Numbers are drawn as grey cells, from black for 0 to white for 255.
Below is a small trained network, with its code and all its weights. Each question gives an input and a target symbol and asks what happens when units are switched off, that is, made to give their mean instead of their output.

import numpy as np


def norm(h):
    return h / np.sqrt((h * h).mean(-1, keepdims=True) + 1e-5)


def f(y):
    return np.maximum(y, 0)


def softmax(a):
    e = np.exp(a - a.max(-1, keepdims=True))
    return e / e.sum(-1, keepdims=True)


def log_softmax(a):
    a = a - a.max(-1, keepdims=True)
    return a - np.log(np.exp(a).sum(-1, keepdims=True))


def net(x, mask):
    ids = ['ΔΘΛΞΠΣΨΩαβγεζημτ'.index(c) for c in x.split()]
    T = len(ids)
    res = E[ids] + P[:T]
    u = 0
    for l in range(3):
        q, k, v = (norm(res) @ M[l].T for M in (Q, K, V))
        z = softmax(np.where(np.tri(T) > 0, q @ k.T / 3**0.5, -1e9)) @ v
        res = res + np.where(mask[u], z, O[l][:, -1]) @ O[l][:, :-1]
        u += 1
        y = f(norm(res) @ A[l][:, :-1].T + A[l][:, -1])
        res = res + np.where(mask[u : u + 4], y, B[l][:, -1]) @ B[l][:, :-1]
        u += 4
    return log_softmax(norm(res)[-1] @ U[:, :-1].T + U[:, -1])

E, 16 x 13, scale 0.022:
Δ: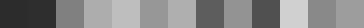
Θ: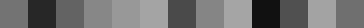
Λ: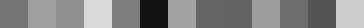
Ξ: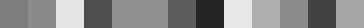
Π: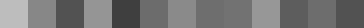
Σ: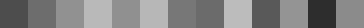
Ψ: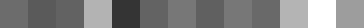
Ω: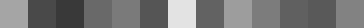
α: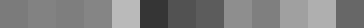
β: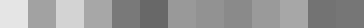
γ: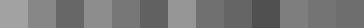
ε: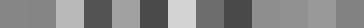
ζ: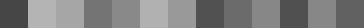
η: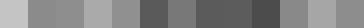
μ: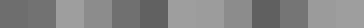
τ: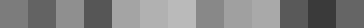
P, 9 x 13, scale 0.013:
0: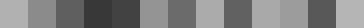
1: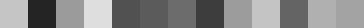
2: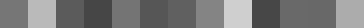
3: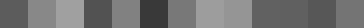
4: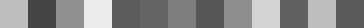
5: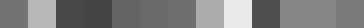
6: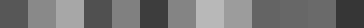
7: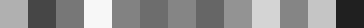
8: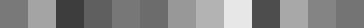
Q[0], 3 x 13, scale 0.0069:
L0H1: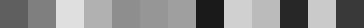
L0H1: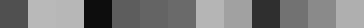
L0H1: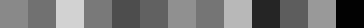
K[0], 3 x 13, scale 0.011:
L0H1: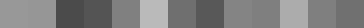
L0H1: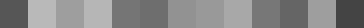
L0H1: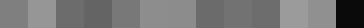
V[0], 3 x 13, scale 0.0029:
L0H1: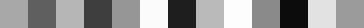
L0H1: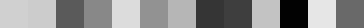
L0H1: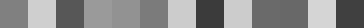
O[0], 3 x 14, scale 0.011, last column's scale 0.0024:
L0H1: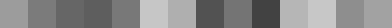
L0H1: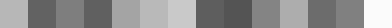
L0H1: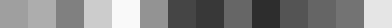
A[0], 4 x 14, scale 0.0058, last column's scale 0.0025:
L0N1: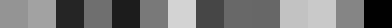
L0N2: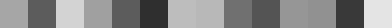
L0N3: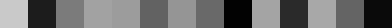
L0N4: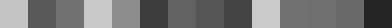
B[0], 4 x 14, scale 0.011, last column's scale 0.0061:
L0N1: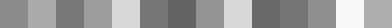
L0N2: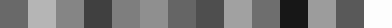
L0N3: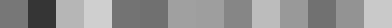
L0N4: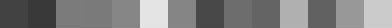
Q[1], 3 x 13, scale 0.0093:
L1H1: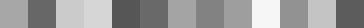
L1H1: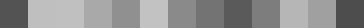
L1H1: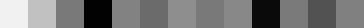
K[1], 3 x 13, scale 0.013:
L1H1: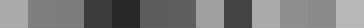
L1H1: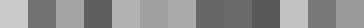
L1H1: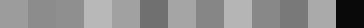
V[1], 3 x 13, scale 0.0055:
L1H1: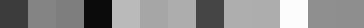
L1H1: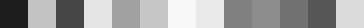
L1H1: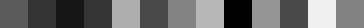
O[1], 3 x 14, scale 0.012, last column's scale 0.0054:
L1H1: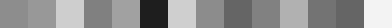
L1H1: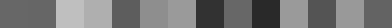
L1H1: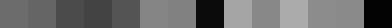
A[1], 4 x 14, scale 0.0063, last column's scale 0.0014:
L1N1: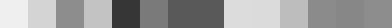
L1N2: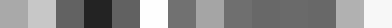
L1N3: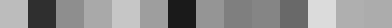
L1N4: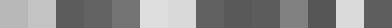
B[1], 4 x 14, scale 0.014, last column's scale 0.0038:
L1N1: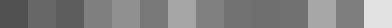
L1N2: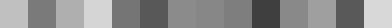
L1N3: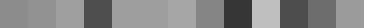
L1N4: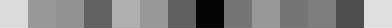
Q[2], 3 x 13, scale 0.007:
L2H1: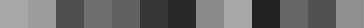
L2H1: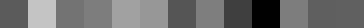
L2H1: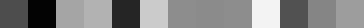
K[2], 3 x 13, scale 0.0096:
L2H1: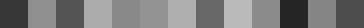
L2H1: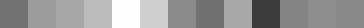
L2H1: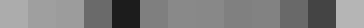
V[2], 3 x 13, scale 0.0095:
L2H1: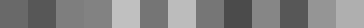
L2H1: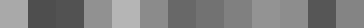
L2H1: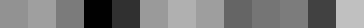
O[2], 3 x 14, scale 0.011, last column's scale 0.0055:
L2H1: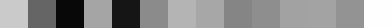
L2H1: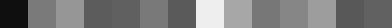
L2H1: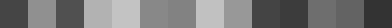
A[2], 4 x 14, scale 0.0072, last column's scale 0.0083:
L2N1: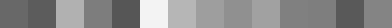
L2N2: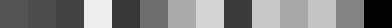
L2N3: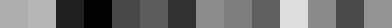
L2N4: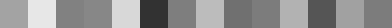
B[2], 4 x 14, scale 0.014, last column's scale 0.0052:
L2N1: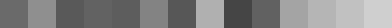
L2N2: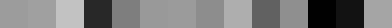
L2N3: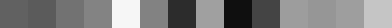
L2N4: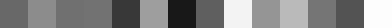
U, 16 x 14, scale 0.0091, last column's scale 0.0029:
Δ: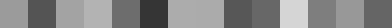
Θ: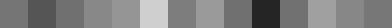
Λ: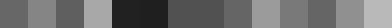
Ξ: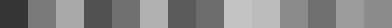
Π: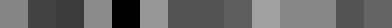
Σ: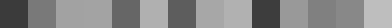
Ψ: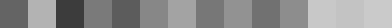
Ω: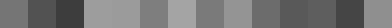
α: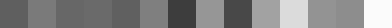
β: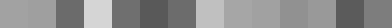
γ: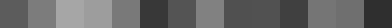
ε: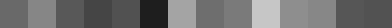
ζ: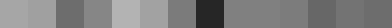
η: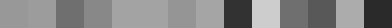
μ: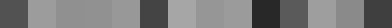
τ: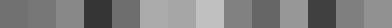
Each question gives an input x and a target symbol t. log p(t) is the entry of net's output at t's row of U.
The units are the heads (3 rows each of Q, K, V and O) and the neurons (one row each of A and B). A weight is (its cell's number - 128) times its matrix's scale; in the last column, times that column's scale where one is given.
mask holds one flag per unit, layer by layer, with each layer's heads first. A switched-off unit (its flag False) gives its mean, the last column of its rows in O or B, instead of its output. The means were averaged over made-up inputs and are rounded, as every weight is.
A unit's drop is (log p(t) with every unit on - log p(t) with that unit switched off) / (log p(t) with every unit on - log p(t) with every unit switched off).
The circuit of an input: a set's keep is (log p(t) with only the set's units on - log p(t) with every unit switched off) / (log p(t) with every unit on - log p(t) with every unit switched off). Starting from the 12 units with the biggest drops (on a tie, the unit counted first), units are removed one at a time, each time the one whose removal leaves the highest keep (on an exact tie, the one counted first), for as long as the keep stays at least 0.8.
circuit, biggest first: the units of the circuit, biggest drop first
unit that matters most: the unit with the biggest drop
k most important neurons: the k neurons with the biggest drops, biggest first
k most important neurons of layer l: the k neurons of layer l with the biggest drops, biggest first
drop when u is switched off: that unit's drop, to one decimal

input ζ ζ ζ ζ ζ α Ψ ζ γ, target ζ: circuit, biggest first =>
L1N4, L0H1
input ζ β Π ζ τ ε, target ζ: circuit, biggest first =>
L0N3, L1H1, L1N4
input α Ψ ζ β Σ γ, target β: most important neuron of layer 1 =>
L1N2
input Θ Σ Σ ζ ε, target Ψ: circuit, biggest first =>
L0H1, L0N1
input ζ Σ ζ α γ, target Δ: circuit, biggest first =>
L0N3, L1H1
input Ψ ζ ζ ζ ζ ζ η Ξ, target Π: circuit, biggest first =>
L0N1, L2H1, L1N3
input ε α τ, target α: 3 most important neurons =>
L0N3, L2N3, L0N2
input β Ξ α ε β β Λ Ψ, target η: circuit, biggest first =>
L1N3, L1H1
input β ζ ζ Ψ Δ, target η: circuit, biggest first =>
L1H1, L1N3
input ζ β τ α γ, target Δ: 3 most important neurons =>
L0N3, L1N4, L2N4
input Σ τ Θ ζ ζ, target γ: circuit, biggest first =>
L0H1, L2H1
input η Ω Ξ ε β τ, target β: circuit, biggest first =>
L0N2, L1H1, L1N2
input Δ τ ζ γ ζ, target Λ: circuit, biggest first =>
L0H1, L1H1
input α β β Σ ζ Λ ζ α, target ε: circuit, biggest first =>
L1H1
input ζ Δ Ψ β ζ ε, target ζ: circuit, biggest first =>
L0H1, L1N4
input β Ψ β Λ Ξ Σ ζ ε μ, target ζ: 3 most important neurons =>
L0N3, L1N3, L2N1
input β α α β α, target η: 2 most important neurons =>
L1N3, L0N4
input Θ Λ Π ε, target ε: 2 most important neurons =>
L0N3, L1N4
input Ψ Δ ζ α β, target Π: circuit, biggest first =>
L1H1, L0N4
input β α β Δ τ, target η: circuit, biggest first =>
L1H1, L1N3
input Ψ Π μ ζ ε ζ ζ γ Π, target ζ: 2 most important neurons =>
L0N3, L0N4
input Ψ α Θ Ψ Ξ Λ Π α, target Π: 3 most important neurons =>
L0N4, L0N1, L1N1
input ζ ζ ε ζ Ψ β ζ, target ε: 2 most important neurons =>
L0N2, L0N1
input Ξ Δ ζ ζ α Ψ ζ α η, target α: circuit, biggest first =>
L2H1
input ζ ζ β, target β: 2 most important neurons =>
L2N4, L1N2
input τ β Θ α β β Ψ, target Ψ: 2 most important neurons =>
L0N1, L1N3
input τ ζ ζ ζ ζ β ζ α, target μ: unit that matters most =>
L2H1
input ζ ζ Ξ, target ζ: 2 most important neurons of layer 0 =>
L0N3, L0N1
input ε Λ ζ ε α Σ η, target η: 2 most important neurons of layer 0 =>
L0N3, L0N4
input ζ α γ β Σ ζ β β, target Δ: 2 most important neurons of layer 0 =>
L0N3, L0N4
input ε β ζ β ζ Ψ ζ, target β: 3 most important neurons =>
L0N4, L1N3, L0N1
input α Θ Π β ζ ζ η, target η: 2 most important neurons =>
L1N3, L0N3
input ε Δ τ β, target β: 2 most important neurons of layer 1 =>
L1N2, L1N4
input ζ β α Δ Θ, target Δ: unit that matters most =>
L1H1
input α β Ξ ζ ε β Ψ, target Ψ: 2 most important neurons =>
L0N1, L0N2
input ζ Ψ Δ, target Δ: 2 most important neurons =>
L0N2, L0N1
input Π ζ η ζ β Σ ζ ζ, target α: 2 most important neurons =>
L2N1, L1N2
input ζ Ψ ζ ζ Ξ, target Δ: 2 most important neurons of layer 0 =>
L0N2, L0N1
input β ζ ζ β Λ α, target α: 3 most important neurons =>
L2N3, L2N4, L0N2
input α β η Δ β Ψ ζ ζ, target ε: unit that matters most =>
L1H1
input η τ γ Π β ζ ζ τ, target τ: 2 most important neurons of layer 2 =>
L2N2, L2N1
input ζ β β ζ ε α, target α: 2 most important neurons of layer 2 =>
L2N3, L2N4
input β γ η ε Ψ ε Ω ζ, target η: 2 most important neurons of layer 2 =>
L2N4, L2N1
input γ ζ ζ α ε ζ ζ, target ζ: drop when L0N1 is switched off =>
-0.1
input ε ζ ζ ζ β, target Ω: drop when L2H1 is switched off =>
1.0
